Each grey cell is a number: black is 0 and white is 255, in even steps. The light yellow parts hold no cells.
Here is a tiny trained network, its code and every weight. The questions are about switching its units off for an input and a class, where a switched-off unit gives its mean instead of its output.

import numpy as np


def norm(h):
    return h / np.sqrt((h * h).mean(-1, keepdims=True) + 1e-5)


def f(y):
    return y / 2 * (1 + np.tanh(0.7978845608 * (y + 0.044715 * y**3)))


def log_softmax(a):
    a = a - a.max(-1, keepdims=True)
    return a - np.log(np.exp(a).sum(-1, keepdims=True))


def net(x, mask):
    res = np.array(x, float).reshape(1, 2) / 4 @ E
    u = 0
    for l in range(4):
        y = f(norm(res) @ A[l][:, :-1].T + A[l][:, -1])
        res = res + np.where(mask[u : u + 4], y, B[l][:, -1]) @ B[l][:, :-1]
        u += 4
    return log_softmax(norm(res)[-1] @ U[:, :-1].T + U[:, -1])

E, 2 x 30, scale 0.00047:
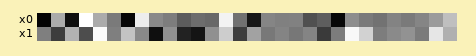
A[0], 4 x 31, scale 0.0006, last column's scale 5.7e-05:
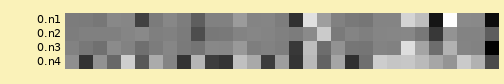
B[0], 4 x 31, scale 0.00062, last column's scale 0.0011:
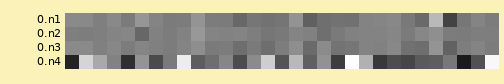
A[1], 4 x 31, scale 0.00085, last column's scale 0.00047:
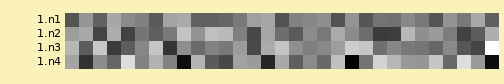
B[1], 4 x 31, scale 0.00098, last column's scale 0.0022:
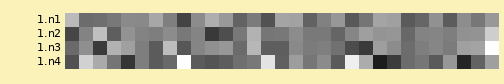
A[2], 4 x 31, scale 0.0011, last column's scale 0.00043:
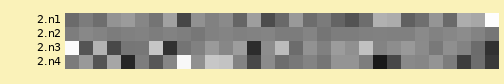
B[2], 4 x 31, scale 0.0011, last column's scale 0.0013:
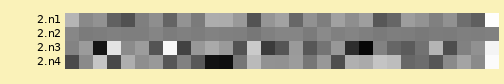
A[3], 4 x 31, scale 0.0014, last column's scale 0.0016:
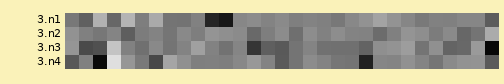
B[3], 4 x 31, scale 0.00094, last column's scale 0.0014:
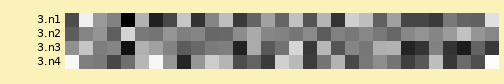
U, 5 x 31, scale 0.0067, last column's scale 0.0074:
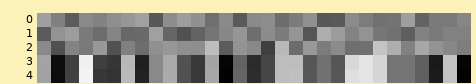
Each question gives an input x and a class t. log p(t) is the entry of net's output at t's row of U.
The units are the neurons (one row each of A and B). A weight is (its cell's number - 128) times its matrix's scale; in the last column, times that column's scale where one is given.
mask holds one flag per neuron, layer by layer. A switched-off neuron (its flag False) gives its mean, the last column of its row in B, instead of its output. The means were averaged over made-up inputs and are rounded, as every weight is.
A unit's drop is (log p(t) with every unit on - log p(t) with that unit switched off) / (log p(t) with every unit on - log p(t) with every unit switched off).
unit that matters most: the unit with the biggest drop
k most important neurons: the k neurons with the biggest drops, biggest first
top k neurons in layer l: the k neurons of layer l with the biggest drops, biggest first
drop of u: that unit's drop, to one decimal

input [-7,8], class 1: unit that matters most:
1.n4
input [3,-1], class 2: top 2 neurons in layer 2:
[2.n1 2.n3]
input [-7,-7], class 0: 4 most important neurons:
[1.n4 2.n3 0.n4 3.n1]
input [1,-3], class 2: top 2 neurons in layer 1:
[1.n2 1.n4]
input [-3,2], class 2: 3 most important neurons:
[1.n3 2.n4 2.n3]
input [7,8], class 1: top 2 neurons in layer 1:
[1.n3 1.n4]
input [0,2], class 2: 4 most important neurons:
[0.n4 1.n4 2.n4 2.n3]
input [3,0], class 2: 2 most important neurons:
[2.n1 2.n3]
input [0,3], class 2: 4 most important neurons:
[0.n4 2.n4 1.n2 2.n1]
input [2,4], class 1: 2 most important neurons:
[2.n3 1.n3]
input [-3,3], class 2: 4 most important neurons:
[1.n3 2.n4 0.n4 1.n2]
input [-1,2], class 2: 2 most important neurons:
[0.n4 2.n3]
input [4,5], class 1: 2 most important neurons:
[1.n3 2.n3]
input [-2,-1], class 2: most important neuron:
[1.n3]
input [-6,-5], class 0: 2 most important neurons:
[2.n3 1.n4]
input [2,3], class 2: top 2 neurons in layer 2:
[2.n4 2.n3]
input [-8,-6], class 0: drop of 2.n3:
2.4
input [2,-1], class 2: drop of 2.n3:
0.4
